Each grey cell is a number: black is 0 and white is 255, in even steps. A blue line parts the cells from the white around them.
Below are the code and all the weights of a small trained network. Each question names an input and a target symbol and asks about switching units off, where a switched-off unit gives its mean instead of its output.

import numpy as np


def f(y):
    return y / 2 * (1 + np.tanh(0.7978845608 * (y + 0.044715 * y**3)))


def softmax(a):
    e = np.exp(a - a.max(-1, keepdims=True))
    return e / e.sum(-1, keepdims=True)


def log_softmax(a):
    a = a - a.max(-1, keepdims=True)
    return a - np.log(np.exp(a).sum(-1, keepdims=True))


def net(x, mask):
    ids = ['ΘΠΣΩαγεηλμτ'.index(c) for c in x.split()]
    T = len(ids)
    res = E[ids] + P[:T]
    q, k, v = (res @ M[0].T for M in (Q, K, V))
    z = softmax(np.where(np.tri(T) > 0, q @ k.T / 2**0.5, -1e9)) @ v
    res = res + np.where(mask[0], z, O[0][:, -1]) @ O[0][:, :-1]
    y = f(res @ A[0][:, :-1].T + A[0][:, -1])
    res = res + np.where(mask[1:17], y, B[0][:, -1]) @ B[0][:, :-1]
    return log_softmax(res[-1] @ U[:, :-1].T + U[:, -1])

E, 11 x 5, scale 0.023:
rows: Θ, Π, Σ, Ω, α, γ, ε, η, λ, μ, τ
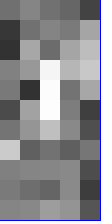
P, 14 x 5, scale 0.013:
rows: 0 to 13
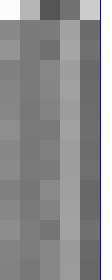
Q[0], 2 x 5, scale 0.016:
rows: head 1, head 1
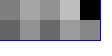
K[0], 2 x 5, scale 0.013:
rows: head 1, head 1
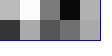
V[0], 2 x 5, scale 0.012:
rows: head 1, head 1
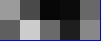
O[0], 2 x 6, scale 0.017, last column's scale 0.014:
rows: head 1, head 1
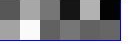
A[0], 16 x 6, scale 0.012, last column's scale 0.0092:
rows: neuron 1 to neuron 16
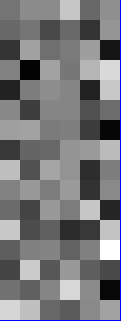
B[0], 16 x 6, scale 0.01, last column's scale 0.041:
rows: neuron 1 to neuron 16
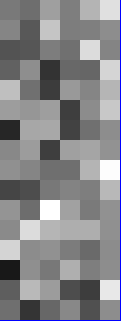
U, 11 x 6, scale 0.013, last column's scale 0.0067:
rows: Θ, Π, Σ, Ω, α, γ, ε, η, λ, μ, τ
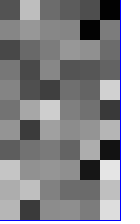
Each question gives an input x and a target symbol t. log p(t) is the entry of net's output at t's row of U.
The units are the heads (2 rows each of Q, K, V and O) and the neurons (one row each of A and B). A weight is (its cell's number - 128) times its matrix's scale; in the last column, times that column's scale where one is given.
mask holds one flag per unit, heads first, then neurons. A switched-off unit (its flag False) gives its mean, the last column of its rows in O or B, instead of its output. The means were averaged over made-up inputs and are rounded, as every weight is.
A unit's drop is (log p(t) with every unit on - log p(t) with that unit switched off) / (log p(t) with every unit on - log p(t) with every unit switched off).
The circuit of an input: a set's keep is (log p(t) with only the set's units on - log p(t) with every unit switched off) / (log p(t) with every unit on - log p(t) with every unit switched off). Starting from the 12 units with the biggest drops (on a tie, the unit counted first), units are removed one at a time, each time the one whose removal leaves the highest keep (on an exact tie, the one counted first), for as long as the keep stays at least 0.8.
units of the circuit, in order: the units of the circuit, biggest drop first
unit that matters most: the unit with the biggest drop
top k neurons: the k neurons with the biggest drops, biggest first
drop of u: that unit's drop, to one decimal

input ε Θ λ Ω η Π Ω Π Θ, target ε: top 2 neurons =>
neuron 15; neuron 4
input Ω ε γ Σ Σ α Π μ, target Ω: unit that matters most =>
neuron 15
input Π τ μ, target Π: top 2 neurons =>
neuron 9; neuron 1
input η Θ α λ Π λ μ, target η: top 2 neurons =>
neuron 15; neuron 3
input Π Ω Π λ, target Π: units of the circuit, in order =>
head 1; neuron 9; neuron 1; neuron 16
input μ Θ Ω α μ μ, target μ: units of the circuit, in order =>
head 1; neuron 10; neuron 13
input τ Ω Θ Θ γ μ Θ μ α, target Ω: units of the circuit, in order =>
neuron 4; neuron 11; head 1
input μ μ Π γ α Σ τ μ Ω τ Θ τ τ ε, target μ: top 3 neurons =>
neuron 10; neuron 13; neuron 1
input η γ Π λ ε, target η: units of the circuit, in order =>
neuron 15; head 1
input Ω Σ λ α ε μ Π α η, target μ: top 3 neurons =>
neuron 12; neuron 10; neuron 4
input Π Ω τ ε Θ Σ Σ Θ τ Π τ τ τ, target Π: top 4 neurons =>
neuron 9; neuron 1; neuron 16; neuron 6
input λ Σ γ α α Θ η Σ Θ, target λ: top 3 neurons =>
neuron 9; neuron 1; neuron 4
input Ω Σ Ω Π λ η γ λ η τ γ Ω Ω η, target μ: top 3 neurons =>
neuron 12; neuron 10; neuron 1
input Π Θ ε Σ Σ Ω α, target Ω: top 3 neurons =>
neuron 4; neuron 11; neuron 15
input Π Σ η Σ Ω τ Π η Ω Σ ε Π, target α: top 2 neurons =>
neuron 11; neuron 12
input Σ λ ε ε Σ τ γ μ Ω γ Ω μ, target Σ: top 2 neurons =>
neuron 15; neuron 14
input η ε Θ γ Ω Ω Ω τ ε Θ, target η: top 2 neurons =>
neuron 3; neuron 15
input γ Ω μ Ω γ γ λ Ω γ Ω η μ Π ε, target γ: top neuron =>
neuron 7
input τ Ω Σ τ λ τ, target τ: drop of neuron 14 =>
0.1
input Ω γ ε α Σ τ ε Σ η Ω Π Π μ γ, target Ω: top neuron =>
neuron 15
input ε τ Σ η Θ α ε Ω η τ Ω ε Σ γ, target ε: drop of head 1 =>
0.1
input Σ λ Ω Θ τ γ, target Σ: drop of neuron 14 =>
0.2
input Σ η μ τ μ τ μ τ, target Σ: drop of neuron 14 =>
0.2
